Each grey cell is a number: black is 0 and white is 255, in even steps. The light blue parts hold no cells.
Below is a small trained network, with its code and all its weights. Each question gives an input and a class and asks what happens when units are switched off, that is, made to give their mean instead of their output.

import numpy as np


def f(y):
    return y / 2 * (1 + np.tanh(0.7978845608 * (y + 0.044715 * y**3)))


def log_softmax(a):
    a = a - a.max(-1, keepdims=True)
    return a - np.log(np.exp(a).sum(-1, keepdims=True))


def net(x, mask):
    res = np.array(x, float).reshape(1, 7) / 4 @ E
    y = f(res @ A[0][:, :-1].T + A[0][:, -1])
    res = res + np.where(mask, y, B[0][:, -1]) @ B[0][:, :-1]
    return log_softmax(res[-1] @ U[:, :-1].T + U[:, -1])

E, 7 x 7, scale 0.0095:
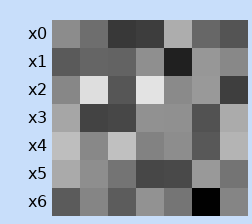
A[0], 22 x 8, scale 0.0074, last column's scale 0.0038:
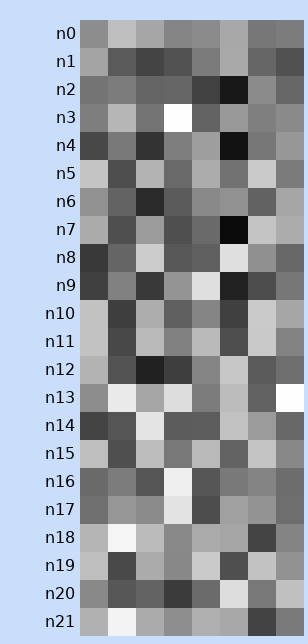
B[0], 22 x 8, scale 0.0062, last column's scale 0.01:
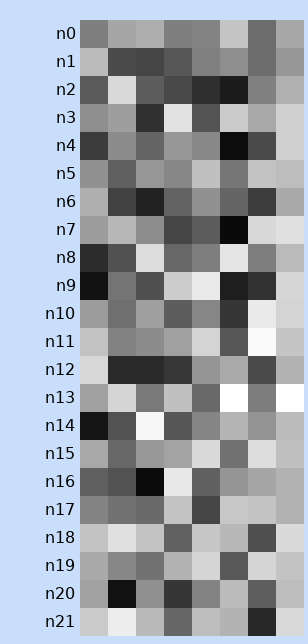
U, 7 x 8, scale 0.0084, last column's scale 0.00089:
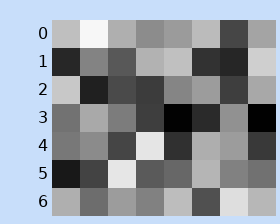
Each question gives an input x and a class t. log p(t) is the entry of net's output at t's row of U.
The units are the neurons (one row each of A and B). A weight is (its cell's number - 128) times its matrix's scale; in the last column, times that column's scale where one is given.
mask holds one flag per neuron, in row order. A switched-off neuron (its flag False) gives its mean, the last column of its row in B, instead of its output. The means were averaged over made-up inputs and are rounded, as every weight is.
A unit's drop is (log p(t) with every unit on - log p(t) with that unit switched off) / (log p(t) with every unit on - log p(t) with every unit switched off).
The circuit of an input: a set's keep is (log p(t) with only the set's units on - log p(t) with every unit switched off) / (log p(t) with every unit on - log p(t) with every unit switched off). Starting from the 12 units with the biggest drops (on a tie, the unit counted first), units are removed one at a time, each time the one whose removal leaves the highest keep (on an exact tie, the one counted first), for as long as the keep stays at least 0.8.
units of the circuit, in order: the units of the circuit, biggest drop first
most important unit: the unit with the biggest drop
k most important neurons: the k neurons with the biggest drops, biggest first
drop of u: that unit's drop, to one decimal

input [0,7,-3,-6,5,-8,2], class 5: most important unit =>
n14
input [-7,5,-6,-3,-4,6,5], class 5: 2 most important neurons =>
n14, n8
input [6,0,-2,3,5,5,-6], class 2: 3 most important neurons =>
n12, n20, n1
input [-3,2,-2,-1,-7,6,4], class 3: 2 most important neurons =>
n2, n9
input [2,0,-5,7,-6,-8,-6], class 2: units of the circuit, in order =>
n12, n20
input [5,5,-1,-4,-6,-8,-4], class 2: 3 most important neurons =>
n12, n6, n20
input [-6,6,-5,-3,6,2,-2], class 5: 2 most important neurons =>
n14, n8
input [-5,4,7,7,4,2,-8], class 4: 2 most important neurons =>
n3, n17
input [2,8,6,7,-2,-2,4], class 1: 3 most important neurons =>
n9, n4, n13
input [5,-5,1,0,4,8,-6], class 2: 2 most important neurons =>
n12, n20
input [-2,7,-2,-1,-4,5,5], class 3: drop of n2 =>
0.2
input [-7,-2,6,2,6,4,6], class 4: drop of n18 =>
-0.1
